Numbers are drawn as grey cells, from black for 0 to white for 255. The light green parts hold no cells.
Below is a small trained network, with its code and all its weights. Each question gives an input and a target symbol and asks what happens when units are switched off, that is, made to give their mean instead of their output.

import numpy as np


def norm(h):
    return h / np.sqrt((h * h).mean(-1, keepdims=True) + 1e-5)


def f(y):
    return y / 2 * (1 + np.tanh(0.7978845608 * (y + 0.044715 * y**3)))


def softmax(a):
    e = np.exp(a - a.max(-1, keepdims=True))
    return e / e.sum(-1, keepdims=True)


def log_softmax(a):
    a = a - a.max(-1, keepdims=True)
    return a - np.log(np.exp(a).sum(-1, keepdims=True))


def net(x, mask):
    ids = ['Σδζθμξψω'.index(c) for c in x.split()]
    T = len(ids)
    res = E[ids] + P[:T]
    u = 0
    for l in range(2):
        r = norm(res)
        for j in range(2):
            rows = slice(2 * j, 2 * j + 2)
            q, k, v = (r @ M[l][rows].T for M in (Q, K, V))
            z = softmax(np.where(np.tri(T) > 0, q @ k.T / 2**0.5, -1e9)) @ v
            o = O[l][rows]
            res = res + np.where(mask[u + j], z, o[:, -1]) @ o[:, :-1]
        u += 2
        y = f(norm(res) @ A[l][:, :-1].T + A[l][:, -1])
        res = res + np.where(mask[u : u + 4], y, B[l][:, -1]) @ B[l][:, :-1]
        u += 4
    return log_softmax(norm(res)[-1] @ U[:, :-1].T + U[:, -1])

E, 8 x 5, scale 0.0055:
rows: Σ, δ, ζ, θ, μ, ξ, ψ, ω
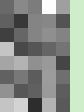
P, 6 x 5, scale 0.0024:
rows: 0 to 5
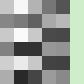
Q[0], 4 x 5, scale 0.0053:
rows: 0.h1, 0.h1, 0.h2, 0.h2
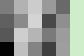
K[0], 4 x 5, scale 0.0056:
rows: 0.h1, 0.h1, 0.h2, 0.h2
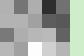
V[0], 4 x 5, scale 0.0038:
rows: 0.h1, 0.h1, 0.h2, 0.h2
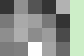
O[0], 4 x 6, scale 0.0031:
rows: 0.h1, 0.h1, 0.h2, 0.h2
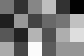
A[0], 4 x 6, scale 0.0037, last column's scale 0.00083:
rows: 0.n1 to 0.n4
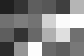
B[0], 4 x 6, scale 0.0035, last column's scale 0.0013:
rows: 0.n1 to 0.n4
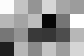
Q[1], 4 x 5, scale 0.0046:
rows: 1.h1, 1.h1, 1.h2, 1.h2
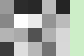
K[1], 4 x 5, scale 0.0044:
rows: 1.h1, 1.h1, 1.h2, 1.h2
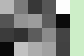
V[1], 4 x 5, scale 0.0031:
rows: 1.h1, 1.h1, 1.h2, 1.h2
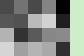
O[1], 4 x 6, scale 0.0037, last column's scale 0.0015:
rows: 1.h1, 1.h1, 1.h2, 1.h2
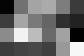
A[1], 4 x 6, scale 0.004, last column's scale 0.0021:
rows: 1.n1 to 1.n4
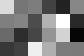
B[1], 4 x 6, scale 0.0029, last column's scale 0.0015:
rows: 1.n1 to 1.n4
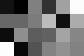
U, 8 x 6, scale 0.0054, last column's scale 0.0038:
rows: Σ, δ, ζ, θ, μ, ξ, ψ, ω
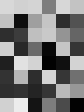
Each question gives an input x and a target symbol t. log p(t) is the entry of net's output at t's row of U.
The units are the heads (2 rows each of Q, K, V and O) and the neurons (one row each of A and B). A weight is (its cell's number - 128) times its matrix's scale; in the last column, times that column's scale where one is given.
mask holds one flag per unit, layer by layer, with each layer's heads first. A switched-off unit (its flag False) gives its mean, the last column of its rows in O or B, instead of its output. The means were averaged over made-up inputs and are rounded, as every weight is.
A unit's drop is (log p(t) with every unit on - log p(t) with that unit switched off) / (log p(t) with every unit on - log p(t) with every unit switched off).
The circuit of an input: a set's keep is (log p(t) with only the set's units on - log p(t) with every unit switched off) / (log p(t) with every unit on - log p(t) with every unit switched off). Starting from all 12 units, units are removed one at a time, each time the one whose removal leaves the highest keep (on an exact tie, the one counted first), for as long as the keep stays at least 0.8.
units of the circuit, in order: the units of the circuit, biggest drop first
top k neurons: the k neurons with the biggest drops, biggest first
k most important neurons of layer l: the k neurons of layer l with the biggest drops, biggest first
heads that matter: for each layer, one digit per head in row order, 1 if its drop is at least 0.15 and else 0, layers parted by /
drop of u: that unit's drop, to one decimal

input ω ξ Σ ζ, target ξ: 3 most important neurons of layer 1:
[1.n2; 1.n1; 1.n3]
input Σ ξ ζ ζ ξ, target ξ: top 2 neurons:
[0.n2; 0.n4]
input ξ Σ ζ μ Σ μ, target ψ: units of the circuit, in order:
[1.n1]
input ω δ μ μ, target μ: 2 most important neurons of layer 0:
[0.n1; 0.n4]
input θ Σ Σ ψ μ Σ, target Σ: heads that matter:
10 / 11
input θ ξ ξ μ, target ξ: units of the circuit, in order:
[0.h2; 1.h1]
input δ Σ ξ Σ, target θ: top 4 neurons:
[0.n2; 0.n4; 0.n3; 0.n1]
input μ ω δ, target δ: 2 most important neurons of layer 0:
[0.n1; 0.n4]
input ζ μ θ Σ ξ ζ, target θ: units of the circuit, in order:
[0.n2; 0.n3; 0.n1; 1.h2]
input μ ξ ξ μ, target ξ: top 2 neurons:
[0.n2; 0.n3]
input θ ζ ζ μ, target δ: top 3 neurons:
[0.n2; 0.n3; 0.n4]
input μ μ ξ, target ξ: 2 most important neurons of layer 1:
[1.n1; 1.n4]
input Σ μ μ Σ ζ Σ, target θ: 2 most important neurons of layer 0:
[0.n2; 0.n3]
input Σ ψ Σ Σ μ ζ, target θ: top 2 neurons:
[0.n2; 0.n1]
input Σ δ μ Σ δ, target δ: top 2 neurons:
[1.n4; 0.n4]
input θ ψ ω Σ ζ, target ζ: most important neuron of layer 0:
[0.n4]
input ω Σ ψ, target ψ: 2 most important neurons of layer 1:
[1.n1; 1.n4]
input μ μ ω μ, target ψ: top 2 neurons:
[0.n4; 1.n3]
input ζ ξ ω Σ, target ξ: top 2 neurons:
[1.n2; 0.n3]
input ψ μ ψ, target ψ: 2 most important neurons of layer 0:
[0.n2; 0.n1]
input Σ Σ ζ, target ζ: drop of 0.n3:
0.0
